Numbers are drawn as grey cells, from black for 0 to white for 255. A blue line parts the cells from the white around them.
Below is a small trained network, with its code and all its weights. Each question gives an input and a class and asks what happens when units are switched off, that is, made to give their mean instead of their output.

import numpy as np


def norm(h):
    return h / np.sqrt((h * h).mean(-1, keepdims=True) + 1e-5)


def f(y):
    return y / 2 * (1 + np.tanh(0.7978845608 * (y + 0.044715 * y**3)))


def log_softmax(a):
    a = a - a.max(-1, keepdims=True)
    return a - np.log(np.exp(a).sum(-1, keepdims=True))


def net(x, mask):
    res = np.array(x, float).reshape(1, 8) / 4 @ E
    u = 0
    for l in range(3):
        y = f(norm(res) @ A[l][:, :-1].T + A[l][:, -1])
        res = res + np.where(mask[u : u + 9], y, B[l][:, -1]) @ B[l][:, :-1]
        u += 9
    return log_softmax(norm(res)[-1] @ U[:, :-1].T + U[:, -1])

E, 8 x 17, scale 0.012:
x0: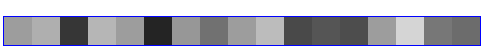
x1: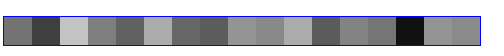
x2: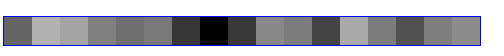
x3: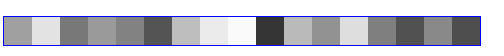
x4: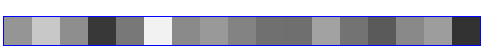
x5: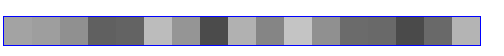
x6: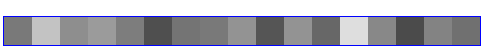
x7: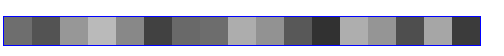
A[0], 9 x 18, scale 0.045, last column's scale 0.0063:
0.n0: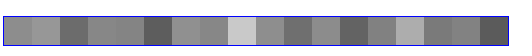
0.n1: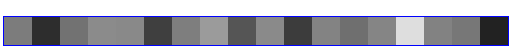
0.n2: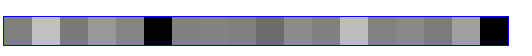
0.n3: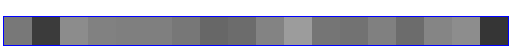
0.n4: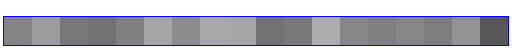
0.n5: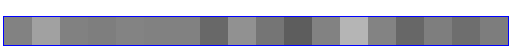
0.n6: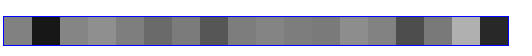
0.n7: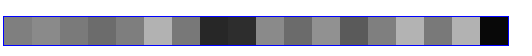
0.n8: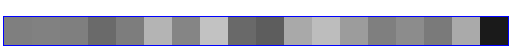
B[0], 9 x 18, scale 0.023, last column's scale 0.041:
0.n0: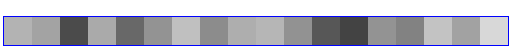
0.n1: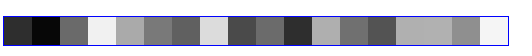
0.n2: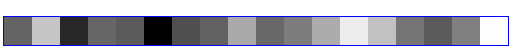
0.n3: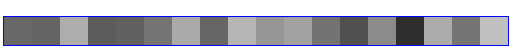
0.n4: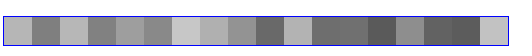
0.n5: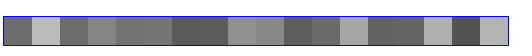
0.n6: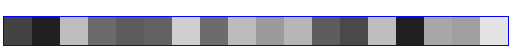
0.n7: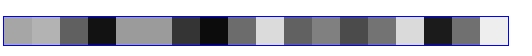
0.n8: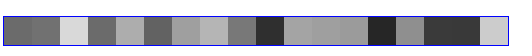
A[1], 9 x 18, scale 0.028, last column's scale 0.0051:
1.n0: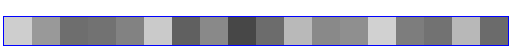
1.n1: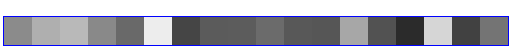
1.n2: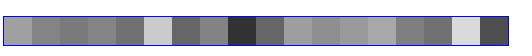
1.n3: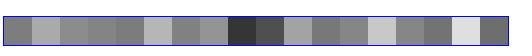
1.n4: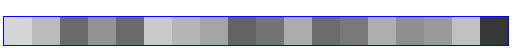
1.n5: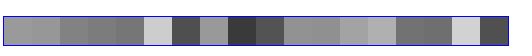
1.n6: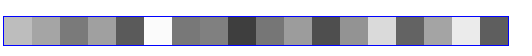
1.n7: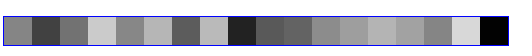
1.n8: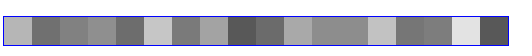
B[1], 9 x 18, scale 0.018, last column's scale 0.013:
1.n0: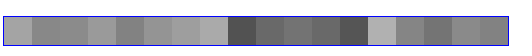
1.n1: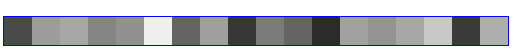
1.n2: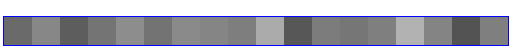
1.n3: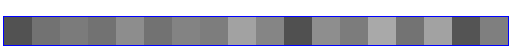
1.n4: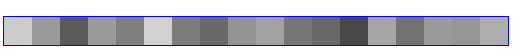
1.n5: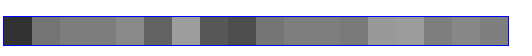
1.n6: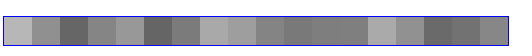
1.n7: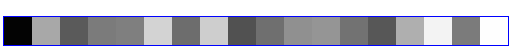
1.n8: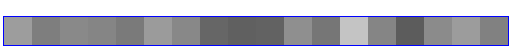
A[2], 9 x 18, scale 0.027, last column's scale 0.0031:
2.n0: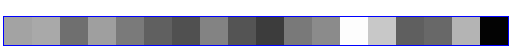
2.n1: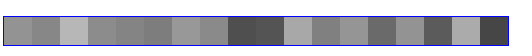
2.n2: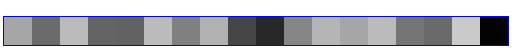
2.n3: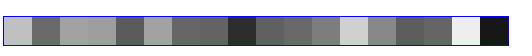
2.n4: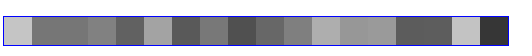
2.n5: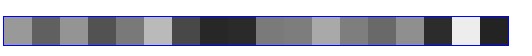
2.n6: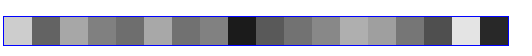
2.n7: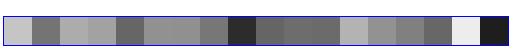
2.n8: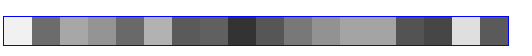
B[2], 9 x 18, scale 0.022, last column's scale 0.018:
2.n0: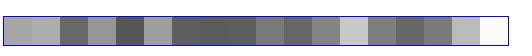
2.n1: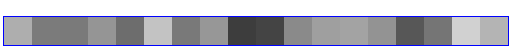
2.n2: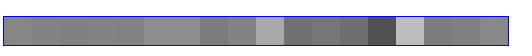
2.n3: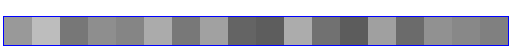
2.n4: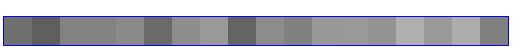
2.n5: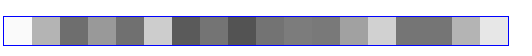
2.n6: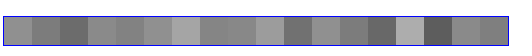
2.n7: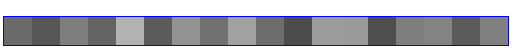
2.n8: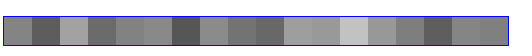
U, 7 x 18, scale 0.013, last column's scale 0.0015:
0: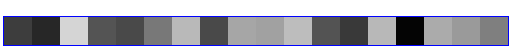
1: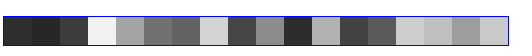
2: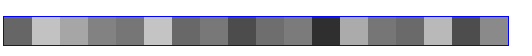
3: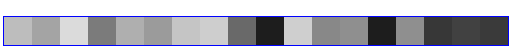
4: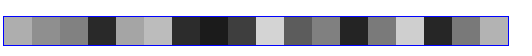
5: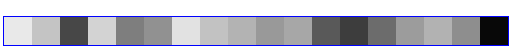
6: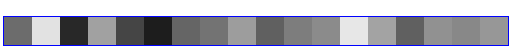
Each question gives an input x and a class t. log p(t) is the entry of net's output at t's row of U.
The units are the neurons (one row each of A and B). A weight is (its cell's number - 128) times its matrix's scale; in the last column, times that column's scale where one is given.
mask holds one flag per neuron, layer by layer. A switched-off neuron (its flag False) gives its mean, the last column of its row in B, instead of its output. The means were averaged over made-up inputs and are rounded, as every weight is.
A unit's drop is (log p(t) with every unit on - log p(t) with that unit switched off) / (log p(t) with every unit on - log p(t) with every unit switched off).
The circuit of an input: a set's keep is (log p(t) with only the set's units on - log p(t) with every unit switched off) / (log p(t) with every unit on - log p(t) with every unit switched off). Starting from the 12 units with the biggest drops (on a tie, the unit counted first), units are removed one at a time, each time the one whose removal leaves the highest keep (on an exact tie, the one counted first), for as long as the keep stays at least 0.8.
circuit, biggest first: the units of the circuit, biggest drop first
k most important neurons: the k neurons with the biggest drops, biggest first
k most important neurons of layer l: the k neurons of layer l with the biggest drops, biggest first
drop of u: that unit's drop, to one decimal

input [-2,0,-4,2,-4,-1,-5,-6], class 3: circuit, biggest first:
0.n8
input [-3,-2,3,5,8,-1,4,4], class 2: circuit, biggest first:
0.n5, 1.n1
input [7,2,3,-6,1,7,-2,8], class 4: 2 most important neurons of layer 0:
0.n7, 0.n0
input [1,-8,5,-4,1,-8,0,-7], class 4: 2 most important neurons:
0.n7, 2.n5
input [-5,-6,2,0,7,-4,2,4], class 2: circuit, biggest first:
0.n5, 0.n2
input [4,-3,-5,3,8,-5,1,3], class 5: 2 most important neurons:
0.n0, 0.n4
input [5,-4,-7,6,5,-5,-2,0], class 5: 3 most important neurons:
0.n0, 0.n4, 1.n4
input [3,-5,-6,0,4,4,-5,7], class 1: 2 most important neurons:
0.n1, 1.n7
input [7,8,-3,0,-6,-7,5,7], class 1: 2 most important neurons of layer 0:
0.n1, 0.n7
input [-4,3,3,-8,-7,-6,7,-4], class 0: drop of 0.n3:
0.1
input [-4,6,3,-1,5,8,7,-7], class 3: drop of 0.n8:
0.3
